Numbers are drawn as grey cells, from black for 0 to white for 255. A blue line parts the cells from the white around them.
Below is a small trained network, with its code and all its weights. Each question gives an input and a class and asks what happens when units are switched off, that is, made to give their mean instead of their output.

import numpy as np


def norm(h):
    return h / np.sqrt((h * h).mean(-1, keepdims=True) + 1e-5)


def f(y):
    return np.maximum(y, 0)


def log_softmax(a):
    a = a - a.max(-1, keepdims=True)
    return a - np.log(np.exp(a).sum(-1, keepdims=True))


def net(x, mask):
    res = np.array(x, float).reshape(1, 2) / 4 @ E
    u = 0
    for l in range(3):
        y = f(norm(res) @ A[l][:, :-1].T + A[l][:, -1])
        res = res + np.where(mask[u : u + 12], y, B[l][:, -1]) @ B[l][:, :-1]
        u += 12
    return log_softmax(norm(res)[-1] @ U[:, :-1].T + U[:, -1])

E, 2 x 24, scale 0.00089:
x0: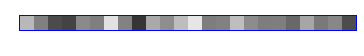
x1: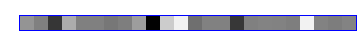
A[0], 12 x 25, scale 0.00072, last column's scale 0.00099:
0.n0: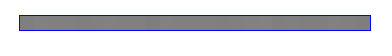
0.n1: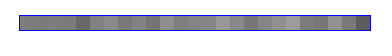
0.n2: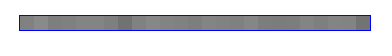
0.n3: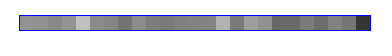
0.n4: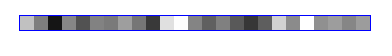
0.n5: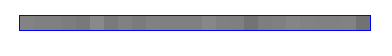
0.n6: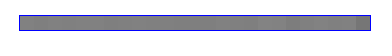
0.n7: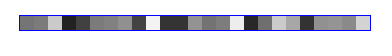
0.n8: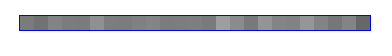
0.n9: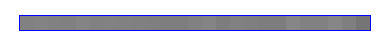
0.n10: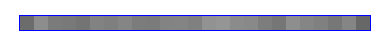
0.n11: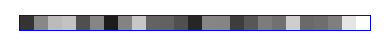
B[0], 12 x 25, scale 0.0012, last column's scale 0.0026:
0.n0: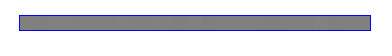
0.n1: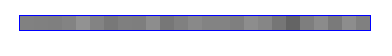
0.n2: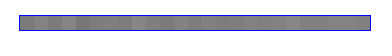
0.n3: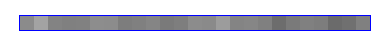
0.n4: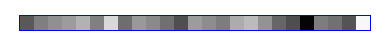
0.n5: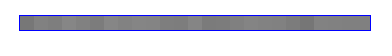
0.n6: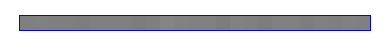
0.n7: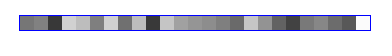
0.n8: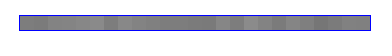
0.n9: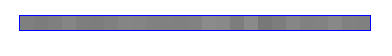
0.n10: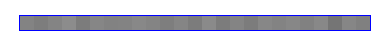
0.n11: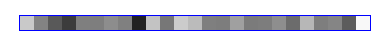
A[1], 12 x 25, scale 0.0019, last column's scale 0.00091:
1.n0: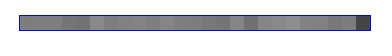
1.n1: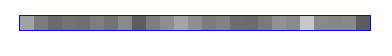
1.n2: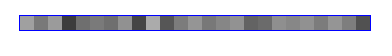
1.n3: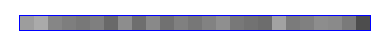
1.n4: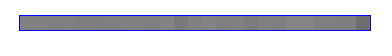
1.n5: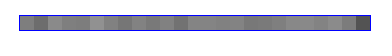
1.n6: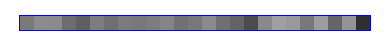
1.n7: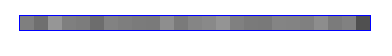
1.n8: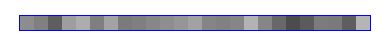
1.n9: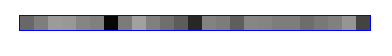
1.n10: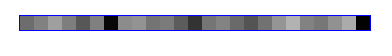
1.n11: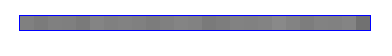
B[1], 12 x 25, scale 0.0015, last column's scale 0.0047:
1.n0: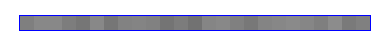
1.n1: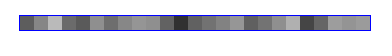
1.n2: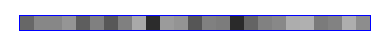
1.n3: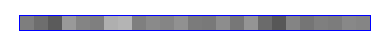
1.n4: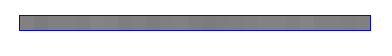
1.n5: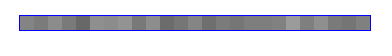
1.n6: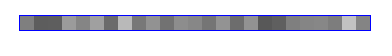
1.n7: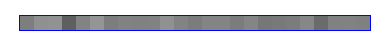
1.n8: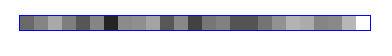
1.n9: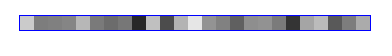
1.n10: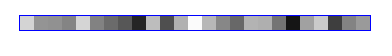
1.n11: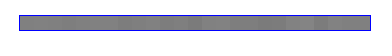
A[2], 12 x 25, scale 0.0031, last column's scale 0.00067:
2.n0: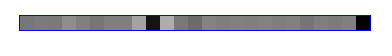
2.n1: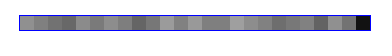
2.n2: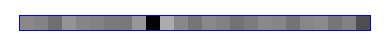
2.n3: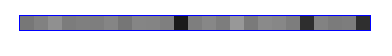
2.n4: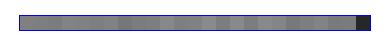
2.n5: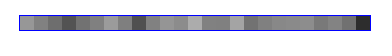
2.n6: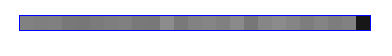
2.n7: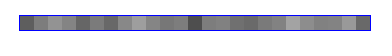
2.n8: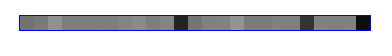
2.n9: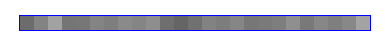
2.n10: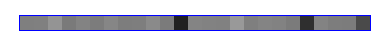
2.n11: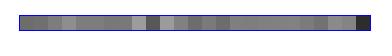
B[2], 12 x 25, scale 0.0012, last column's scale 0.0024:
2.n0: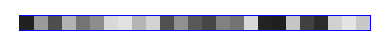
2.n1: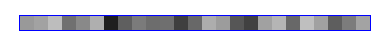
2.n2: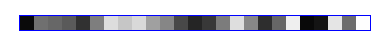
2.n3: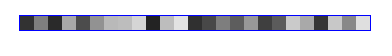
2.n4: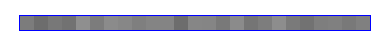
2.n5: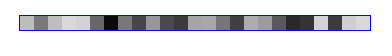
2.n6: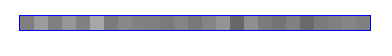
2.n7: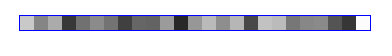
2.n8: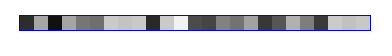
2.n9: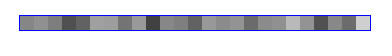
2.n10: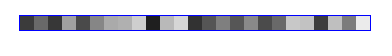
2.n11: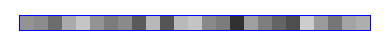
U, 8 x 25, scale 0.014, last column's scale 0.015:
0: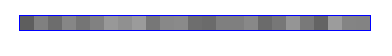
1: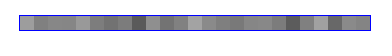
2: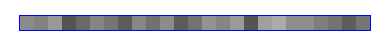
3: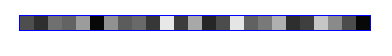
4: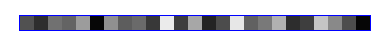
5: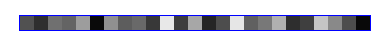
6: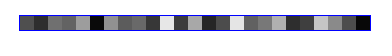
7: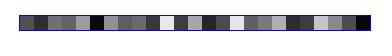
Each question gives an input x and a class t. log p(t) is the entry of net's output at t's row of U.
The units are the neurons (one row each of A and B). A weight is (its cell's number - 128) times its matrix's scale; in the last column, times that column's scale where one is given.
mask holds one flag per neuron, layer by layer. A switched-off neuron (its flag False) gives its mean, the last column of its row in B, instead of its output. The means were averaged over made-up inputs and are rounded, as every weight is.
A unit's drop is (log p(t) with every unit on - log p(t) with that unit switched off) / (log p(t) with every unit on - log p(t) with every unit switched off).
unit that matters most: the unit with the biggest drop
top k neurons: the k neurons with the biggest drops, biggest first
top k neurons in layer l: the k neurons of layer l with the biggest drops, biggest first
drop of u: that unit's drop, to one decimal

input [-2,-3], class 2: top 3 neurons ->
[1.n8, 0.n4, 0.n11]
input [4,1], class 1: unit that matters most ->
0.n4
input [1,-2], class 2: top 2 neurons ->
[1.n8, 0.n4]
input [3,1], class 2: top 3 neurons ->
[1.n8, 0.n11, 1.n9]
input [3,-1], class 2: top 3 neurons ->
[1.n8, 1.n9, 0.n11]
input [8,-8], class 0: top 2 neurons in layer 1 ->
[1.n9, 1.n10]
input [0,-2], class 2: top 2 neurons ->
[1.n8, 0.n4]
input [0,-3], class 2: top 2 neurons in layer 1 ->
[1.n8, 1.n1]
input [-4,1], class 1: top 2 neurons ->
[0.n7, 1.n10]
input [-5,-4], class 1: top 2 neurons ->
[0.n4, 1.n9]
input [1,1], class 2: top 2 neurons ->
[1.n8, 2.n7]
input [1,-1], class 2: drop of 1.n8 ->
1.0
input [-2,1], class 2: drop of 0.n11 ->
1.0
